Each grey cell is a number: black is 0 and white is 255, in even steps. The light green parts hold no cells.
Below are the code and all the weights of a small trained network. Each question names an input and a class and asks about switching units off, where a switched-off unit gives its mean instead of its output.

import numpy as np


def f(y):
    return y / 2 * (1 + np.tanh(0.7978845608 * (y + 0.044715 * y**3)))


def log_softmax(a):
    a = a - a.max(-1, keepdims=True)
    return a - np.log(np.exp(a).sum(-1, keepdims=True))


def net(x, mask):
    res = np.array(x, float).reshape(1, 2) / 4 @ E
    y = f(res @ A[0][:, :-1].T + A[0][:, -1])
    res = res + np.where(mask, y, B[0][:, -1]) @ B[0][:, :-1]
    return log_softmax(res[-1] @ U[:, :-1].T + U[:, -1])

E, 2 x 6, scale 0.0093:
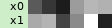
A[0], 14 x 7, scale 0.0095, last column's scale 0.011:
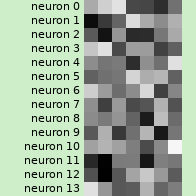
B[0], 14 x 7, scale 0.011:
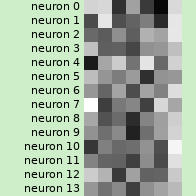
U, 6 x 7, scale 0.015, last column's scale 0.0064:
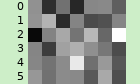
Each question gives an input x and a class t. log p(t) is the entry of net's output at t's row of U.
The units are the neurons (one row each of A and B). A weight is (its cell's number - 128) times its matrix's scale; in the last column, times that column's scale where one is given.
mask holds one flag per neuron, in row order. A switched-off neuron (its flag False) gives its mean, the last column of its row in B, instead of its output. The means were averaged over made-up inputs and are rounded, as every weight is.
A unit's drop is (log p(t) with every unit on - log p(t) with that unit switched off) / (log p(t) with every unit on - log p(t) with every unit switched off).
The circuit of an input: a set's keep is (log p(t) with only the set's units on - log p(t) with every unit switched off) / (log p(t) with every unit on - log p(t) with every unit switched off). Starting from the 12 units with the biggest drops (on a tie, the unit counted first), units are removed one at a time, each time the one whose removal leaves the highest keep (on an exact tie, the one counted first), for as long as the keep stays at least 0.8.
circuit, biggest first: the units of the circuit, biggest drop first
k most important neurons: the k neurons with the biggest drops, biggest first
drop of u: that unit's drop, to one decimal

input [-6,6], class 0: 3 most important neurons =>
[neuron 6; neuron 3; neuron 1]
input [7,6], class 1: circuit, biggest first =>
[neuron 12]
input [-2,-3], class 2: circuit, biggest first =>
[neuron 3; neuron 9; neuron 12]
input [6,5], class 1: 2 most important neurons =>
[neuron 12; neuron 1]
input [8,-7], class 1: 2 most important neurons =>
[neuron 1; neuron 12]
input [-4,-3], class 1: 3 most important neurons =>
[neuron 0; neuron 6; neuron 9]
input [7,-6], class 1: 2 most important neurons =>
[neuron 1; neuron 12]
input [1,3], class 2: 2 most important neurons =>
[neuron 8; neuron 7]
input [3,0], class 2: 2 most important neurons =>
[neuron 0; neuron 7]
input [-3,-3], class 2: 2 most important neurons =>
[neuron 12; neuron 3]
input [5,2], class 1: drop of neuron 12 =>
0.2
